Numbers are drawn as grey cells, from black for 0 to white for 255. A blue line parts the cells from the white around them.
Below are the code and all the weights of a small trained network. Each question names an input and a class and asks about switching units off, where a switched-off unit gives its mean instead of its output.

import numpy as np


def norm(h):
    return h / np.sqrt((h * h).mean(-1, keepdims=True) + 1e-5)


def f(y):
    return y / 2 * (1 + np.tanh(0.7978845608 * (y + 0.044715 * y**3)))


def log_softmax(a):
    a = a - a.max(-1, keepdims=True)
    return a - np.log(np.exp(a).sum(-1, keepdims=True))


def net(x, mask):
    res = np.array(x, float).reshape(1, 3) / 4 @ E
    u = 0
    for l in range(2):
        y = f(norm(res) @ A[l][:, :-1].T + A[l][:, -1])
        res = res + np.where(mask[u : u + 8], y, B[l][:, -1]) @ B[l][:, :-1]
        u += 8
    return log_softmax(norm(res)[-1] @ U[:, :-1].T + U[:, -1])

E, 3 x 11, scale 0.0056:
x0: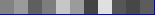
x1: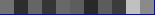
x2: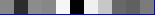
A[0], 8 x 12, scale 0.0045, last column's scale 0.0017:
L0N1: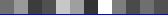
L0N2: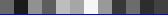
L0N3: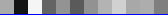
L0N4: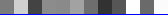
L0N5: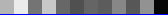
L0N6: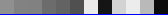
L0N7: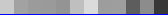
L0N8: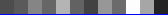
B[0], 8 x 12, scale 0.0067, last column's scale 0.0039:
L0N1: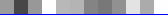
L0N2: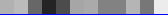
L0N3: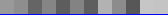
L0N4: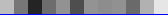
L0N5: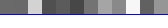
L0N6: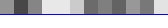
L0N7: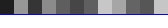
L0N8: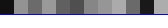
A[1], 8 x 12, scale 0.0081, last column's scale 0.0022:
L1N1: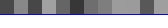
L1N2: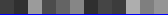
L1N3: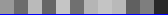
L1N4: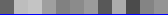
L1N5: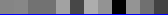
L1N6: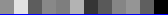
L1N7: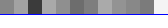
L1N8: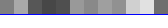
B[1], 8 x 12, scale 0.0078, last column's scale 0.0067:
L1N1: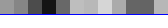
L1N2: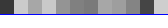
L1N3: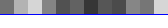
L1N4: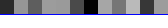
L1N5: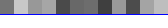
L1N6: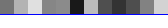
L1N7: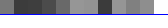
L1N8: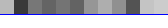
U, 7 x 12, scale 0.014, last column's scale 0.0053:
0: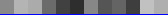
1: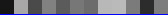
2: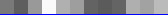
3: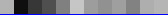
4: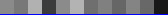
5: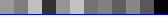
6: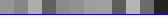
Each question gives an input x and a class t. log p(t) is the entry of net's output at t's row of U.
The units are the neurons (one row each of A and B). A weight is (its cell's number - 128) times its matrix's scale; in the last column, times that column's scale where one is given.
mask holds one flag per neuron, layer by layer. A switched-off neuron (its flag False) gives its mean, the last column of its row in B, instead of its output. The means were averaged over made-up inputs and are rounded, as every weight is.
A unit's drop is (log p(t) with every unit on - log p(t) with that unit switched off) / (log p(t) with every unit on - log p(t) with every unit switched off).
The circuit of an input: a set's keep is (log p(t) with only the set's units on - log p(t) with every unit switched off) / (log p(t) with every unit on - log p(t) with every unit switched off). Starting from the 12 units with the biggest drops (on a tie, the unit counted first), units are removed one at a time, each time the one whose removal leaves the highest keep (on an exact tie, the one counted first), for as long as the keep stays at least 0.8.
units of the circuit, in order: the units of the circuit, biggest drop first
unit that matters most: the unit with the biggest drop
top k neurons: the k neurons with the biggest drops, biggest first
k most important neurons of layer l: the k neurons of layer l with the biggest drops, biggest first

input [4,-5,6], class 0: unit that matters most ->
L1N3
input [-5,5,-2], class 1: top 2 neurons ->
[L1N2, L0N8]
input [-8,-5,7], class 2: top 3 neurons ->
[L0N6, L1N6, L0N4]
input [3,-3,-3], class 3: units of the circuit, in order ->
[L1N3, L1N2]
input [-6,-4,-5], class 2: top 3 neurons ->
[L0N6, L0N2, L1N4]
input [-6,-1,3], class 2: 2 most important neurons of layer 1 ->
[L1N1, L1N8]
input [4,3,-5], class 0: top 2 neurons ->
[L1N6, L0N6]
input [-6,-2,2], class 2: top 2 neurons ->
[L0N6, L1N1]
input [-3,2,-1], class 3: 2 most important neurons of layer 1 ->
[L1N3, L1N6]
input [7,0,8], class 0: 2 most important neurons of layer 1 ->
[L1N5, L1N3]
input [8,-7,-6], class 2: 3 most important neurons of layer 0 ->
[L0N1, L0N8, L0N2]
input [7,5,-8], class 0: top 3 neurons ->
[L1N6, L0N6, L0N4]
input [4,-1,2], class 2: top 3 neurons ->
[L0N1, L1N1, L0N4]
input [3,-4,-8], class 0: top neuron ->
[L1N6]
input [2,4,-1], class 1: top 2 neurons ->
[L1N2, L0N3]
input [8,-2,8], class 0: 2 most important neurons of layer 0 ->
[L0N6, L0N2]
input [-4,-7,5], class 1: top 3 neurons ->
[L0N7, L1N4, L1N6]
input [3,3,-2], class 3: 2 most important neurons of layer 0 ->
[L0N4, L0N1]
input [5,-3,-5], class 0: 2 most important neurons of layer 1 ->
[L1N6, L1N2]
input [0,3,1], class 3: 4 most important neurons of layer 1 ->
[L1N1, L1N3, L1N4, L1N6]
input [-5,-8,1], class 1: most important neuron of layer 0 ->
[L0N7]
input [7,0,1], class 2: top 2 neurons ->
[L0N1, L1N1]
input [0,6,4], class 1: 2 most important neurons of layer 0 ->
[L0N8, L0N4]
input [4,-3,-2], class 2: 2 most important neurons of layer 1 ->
[L1N8, L1N1]
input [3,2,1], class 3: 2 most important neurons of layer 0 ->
[L0N1, L0N6]
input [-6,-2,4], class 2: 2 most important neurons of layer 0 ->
[L0N6, L0N4]
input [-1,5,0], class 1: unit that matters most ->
L1N2
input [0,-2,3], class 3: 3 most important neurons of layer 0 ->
[L0N7, L0N2, L0N3]
